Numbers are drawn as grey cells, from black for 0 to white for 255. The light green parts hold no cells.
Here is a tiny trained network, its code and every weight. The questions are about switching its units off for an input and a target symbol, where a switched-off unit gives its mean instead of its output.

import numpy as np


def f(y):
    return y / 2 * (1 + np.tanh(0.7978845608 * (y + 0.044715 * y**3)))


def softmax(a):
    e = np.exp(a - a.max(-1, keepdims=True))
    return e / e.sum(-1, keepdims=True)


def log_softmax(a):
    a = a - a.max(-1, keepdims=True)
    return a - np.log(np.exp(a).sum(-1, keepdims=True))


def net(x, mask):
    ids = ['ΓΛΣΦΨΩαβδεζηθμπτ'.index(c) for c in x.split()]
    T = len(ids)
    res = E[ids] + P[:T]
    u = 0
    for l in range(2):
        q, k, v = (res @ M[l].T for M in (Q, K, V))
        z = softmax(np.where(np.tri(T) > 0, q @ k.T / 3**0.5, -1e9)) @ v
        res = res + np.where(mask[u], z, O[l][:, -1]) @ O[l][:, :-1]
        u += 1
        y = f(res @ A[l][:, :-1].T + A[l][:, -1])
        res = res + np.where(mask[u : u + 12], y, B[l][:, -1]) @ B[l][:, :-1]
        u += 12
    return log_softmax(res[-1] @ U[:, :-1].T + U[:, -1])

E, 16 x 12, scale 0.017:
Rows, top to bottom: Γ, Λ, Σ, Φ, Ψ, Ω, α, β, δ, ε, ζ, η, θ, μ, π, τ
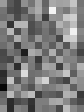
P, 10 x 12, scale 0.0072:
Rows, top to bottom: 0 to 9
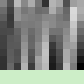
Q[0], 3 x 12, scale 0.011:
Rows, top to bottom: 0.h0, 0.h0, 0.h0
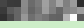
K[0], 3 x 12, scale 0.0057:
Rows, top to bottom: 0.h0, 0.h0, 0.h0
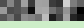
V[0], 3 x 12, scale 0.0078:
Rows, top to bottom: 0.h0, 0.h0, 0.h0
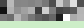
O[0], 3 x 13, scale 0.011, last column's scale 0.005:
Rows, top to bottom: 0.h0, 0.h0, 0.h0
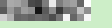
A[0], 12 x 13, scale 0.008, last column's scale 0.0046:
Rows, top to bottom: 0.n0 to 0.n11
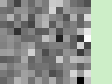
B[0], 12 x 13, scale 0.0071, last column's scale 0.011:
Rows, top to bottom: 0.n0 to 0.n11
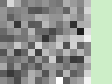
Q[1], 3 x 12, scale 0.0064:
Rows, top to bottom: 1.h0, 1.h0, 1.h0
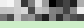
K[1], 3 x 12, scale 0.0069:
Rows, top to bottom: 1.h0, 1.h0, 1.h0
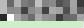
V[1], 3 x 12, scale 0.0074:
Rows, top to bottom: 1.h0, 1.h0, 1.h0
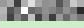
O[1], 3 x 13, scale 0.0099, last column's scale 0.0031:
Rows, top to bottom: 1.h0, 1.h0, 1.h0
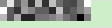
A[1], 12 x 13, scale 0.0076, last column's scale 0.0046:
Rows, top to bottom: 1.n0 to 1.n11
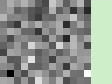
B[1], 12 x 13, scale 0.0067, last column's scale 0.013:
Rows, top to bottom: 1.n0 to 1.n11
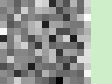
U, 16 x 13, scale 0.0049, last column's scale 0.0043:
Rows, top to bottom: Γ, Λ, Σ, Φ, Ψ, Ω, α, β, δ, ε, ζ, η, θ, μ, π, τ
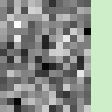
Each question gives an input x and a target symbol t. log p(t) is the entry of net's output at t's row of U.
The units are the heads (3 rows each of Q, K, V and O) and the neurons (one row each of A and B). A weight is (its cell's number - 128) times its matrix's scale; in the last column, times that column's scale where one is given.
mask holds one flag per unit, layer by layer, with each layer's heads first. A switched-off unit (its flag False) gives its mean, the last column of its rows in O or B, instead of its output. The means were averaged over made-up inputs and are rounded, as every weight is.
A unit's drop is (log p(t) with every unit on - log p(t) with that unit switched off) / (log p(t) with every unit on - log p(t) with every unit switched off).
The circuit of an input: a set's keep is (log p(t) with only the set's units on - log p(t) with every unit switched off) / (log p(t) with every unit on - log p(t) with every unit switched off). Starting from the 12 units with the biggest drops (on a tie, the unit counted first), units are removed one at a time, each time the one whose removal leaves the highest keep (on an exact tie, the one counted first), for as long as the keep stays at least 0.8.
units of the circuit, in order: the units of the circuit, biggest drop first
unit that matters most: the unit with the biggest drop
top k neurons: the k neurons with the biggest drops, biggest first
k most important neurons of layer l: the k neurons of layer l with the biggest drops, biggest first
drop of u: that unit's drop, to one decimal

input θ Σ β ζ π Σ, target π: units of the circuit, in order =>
[0.h0; 1.h0; 0.n11]
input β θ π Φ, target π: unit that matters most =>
0.h0
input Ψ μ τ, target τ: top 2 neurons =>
[1.n10; 0.n11]
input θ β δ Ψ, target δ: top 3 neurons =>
[0.n6; 0.n3; 0.n2]
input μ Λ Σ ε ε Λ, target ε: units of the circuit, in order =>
[0.h0; 0.n4]
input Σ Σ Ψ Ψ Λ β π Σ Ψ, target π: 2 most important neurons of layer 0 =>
[0.n3; 0.n11]
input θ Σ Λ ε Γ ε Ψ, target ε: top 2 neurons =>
[0.n4; 0.n10]
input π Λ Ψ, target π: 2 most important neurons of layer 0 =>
[0.n3; 0.n8]
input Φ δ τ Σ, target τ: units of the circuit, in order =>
[0.h0; 1.n10]
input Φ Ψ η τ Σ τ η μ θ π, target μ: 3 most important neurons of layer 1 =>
[1.n11; 1.n1; 1.n5]
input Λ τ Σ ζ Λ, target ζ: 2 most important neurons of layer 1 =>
[1.n8; 1.n0]
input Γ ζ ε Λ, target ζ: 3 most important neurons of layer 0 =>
[0.n6; 0.n4; 0.n11]
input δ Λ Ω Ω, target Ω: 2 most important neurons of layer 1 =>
[1.n0; 1.n2]
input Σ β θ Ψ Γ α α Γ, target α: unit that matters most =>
0.n11
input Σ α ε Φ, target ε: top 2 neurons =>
[0.n10; 0.n4]
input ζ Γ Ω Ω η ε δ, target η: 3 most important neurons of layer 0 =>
[0.n6; 0.n2; 0.n9]
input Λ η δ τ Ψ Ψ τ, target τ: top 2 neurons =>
[1.n10; 0.n3]
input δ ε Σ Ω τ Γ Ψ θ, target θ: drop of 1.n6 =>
0.1
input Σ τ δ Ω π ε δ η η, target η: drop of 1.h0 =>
0.3
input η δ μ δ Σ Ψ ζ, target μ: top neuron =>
[0.n7]
